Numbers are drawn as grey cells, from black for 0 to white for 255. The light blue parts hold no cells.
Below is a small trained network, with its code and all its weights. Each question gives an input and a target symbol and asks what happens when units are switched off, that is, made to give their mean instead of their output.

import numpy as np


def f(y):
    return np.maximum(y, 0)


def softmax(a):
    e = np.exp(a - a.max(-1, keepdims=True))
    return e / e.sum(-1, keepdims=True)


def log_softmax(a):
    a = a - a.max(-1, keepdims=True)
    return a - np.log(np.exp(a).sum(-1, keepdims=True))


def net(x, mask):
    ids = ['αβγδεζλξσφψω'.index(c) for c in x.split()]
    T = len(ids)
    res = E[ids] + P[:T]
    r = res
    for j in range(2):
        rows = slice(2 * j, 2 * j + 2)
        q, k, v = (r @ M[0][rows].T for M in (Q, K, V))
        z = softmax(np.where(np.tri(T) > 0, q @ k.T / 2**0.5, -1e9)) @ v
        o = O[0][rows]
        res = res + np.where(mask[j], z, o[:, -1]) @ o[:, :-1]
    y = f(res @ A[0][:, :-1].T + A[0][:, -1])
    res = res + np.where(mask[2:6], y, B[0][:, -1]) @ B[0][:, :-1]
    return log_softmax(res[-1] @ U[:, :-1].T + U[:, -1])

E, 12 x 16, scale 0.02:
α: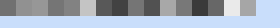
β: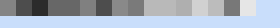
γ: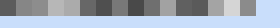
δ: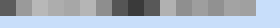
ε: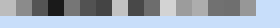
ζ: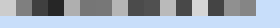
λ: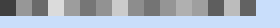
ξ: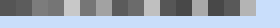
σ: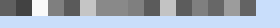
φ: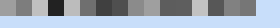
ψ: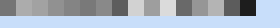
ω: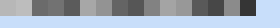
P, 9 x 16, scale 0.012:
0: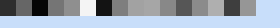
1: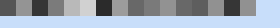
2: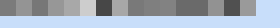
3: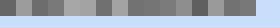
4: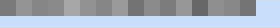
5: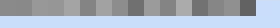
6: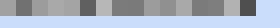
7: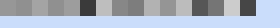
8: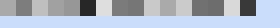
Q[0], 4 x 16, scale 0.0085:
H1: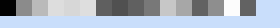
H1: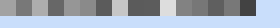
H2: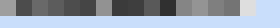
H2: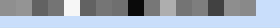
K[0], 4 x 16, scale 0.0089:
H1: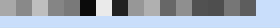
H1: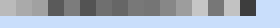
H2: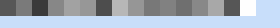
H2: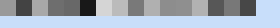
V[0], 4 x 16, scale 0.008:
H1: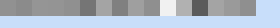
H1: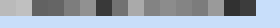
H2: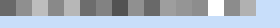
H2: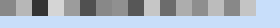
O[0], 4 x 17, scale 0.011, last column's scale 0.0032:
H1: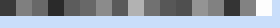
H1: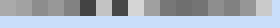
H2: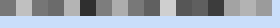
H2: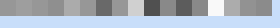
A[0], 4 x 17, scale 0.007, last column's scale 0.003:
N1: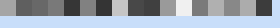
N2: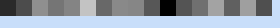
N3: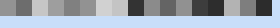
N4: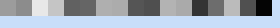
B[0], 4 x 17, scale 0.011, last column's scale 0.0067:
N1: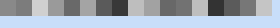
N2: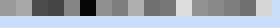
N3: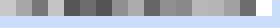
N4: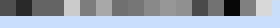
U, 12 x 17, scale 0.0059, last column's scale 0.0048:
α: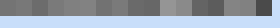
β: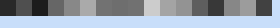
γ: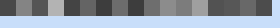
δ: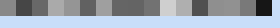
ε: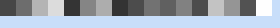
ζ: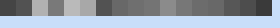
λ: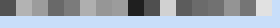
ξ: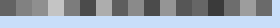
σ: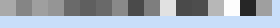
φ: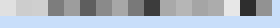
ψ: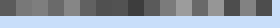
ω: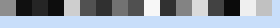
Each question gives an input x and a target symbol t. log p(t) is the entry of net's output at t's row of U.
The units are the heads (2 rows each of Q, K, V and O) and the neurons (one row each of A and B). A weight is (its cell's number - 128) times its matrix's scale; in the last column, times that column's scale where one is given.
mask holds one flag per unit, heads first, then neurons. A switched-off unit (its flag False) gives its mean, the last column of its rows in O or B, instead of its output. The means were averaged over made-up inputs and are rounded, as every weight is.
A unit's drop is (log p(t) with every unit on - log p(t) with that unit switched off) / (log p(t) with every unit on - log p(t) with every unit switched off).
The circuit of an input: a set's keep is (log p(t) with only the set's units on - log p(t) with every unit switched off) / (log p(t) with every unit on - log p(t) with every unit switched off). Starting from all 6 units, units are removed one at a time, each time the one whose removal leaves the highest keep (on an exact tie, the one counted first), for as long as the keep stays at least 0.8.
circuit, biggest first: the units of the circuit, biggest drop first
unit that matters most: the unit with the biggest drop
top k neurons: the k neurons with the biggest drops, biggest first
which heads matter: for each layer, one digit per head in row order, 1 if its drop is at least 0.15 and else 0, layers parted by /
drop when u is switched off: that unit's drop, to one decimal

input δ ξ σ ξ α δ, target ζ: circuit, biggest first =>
N4, H1
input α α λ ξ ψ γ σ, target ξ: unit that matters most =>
H1
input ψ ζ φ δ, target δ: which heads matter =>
10
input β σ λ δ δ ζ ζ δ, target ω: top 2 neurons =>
N2, N3
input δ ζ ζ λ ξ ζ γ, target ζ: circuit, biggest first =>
H1, N4
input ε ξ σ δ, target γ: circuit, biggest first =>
N3, H2
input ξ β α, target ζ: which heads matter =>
10
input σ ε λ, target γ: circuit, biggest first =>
H2, N3
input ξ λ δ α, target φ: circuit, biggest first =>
H2, N2
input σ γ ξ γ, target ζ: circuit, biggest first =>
N4, H1, N1
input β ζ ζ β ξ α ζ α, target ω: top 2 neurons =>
N2, N3
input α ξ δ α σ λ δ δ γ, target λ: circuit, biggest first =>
H1, H2
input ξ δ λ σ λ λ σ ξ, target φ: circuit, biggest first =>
H1, N3
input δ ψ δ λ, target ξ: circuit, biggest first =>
H1
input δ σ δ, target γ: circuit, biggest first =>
H2, N3
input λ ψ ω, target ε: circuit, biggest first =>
H2, H1
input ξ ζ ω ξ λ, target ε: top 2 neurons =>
N3, N4
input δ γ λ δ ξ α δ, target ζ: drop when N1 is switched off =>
0.3
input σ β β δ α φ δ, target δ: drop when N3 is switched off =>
0.3
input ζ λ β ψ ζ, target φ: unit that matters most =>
H1
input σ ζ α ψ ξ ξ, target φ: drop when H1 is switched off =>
0.6
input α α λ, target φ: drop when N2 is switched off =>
0.4
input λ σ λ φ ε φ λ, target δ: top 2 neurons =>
N4, N3
